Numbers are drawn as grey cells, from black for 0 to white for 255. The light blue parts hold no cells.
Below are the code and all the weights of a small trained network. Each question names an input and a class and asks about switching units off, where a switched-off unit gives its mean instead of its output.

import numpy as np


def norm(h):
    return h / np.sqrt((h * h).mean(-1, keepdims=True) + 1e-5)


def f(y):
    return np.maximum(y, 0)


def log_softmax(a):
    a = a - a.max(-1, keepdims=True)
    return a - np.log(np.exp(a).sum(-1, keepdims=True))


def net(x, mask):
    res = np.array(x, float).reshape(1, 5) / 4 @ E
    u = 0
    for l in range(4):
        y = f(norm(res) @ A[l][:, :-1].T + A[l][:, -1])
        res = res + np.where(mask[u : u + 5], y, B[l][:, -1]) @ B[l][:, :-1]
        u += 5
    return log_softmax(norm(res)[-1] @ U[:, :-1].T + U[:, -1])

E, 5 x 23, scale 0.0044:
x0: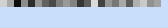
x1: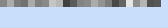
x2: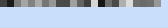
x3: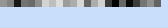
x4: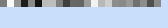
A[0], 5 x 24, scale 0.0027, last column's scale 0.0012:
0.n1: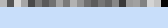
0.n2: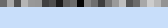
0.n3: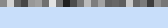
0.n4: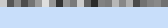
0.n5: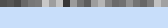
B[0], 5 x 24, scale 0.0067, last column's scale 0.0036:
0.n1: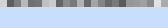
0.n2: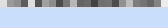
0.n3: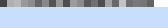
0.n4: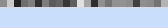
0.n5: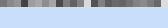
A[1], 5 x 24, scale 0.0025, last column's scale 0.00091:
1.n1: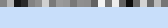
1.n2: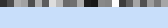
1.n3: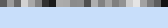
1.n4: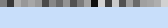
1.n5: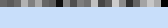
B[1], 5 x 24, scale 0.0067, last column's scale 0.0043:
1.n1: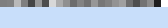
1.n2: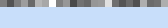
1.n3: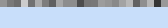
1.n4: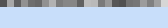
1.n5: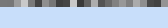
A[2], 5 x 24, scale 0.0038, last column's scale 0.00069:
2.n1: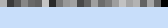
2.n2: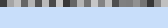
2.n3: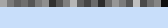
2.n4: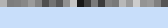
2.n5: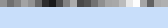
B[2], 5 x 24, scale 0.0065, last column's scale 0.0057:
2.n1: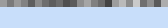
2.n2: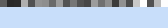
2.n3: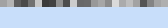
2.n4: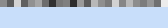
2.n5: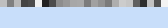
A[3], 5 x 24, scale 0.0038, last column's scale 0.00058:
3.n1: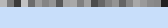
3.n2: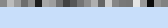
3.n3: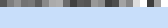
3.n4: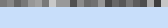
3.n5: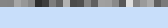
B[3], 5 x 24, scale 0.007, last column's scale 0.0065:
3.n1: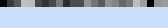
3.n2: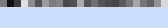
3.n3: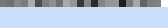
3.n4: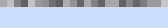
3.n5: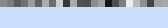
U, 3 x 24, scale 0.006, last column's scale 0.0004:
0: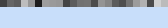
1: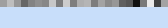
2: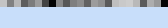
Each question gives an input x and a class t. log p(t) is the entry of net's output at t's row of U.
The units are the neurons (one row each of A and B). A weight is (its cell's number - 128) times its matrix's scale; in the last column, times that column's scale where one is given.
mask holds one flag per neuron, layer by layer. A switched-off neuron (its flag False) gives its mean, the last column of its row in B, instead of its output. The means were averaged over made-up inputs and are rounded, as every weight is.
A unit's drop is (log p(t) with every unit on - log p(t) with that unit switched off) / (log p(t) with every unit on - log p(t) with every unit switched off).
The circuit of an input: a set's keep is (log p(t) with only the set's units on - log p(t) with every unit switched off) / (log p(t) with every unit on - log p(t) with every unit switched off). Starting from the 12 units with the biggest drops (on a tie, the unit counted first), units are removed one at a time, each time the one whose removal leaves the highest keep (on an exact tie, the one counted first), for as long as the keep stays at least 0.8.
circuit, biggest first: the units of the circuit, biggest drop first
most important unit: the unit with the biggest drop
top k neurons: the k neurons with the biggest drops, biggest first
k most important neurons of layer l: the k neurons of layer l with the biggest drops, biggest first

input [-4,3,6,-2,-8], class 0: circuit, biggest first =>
1.n2, 2.n5
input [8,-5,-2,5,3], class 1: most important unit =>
1.n1
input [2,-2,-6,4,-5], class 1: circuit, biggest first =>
1.n1, 2.n2
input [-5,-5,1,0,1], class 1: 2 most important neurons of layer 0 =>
0.n3, 0.n4
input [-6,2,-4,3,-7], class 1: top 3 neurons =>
2.n2, 3.n4, 3.n2
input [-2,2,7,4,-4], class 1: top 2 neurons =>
2.n2, 3.n2
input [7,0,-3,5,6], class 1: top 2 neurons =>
1.n1, 2.n2
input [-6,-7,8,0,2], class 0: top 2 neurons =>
2.n5, 1.n1
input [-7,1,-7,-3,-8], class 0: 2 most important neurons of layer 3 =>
3.n1, 3.n5
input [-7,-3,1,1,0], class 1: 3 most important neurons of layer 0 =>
0.n3, 0.n4, 0.n2
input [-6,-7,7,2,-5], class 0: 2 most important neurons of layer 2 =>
2.n5, 2.n4
